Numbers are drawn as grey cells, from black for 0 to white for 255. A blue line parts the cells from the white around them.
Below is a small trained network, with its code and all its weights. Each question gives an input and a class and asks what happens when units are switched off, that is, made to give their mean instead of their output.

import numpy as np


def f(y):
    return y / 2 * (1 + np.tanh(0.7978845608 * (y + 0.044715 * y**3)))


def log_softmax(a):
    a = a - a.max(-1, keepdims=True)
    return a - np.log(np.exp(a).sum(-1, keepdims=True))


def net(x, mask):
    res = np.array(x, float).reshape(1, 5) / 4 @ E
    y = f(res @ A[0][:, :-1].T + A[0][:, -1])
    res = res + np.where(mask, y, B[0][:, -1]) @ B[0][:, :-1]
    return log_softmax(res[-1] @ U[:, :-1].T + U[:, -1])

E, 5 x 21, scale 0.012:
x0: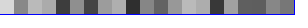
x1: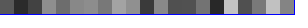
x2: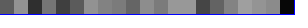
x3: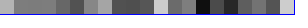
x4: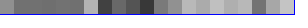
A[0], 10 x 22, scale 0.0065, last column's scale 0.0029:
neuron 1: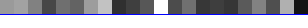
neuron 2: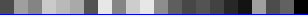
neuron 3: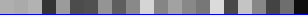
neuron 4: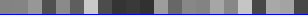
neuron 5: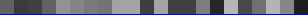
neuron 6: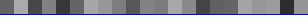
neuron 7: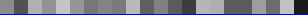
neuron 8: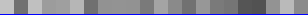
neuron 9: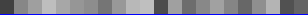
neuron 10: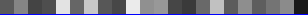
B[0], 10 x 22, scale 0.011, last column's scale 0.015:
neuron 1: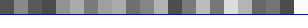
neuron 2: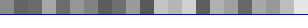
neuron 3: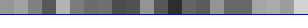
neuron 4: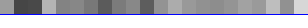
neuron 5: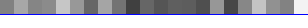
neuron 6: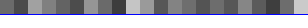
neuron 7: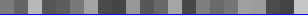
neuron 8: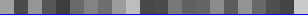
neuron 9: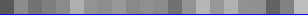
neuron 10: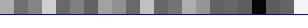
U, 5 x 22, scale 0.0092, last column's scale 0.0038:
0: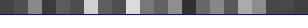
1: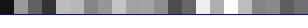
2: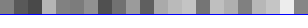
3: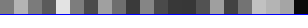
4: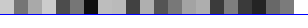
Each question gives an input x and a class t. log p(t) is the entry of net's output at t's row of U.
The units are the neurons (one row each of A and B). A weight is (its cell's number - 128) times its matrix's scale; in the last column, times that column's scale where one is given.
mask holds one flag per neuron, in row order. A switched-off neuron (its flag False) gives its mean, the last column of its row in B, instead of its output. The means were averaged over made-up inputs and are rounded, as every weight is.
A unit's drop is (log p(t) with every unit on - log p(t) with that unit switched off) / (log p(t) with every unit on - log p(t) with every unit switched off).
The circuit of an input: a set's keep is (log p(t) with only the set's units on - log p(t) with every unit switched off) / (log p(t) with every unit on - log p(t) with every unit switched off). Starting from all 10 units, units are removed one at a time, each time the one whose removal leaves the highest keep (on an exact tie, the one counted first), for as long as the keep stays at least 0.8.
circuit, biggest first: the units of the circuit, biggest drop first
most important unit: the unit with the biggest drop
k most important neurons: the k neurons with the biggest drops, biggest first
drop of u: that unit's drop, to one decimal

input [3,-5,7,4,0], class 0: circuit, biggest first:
neuron 6
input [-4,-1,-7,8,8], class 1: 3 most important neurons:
neuron 1; neuron 2; neuron 6
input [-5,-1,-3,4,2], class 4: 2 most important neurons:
neuron 10; neuron 9
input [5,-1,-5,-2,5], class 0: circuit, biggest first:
neuron 10; neuron 8
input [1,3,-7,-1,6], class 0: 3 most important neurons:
neuron 7; neuron 8; neuron 2
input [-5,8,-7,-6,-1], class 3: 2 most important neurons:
neuron 5; neuron 1
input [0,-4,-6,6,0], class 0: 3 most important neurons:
neuron 8; neuron 7; neuron 9
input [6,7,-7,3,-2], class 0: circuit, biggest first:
neuron 8; neuron 10
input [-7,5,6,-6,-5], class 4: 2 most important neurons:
neuron 10; neuron 1
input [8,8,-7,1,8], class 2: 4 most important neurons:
neuron 10; neuron 4; neuron 3; neuron 6
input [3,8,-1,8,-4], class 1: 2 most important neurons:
neuron 1; neuron 3
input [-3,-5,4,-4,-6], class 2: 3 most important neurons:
neuron 2; neuron 1; neuron 5
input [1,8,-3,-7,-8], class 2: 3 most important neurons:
neuron 2; neuron 1; neuron 3
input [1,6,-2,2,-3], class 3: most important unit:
neuron 5
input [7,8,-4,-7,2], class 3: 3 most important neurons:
neuron 5; neuron 1; neuron 10
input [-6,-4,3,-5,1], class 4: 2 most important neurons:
neuron 10; neuron 1
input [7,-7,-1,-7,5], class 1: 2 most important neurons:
neuron 10; neuron 5
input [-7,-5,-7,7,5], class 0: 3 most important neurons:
neuron 7; neuron 8; neuron 9
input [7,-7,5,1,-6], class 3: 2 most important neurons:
neuron 3; neuron 10
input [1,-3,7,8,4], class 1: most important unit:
neuron 1
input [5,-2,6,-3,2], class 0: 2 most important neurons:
neuron 10; neuron 6
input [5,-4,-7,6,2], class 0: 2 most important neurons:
neuron 8; neuron 10
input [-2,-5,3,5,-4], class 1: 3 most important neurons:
neuron 1; neuron 5; neuron 4
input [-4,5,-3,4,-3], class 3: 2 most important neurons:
neuron 5; neuron 9
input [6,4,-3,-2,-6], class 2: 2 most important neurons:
neuron 2; neuron 10
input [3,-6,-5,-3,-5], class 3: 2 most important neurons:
neuron 3; neuron 6
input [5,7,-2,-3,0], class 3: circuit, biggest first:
neuron 5
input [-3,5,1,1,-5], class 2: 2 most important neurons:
neuron 2; neuron 3
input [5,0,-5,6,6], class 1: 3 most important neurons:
neuron 1; neuron 10; neuron 2
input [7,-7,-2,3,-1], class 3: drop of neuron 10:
0.7
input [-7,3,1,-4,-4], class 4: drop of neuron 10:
1.0
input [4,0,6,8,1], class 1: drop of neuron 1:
1.3
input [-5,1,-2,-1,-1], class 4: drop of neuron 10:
0.7
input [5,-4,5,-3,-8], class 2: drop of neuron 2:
0.6
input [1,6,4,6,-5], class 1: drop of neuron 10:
0.0
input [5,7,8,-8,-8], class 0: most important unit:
neuron 6
